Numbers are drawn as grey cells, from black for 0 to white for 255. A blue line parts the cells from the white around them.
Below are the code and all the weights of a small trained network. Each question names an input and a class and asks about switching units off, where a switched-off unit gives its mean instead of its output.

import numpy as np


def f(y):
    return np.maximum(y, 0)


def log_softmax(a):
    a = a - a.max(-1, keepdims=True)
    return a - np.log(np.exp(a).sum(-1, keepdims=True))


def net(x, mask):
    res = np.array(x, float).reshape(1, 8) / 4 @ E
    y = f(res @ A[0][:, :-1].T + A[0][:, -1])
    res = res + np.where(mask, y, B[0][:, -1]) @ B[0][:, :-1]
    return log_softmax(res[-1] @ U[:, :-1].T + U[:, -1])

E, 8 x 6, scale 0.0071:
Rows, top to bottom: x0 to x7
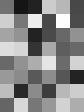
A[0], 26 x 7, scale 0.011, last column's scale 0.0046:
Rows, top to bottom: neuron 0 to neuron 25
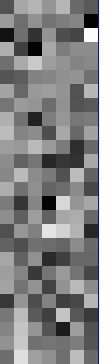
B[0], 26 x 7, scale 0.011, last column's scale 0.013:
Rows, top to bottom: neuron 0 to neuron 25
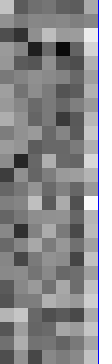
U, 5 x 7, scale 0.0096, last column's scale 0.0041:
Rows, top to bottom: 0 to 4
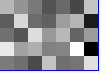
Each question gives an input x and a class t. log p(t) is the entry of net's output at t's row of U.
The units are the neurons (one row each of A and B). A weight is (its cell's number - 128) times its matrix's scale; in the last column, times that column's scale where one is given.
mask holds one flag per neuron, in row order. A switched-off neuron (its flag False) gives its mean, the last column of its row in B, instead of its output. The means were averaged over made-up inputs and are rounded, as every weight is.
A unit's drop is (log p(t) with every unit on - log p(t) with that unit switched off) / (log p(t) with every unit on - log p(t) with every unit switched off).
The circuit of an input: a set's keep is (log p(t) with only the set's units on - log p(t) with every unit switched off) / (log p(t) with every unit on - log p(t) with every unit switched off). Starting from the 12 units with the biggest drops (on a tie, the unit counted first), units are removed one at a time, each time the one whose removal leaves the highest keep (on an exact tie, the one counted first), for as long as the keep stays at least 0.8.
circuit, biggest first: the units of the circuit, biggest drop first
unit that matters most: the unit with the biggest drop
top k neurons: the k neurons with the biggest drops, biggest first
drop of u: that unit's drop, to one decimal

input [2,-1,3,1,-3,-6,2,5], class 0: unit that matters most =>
neuron 2
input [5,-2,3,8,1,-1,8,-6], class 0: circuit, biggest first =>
neuron 8; neuron 2
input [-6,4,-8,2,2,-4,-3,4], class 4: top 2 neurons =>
neuron 25; neuron 14
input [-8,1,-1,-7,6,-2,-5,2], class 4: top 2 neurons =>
neuron 4; neuron 0
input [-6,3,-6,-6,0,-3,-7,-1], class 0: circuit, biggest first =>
neuron 2; neuron 0
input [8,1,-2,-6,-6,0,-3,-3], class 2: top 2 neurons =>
neuron 14; neuron 2
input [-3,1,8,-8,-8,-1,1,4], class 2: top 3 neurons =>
neuron 3; neuron 14; neuron 20
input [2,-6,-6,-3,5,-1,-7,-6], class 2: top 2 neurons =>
neuron 3; neuron 2
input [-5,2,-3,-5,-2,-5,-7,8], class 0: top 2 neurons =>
neuron 2; neuron 0
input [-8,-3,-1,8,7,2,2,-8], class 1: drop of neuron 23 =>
0.2
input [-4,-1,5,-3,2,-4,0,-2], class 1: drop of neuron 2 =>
0.1
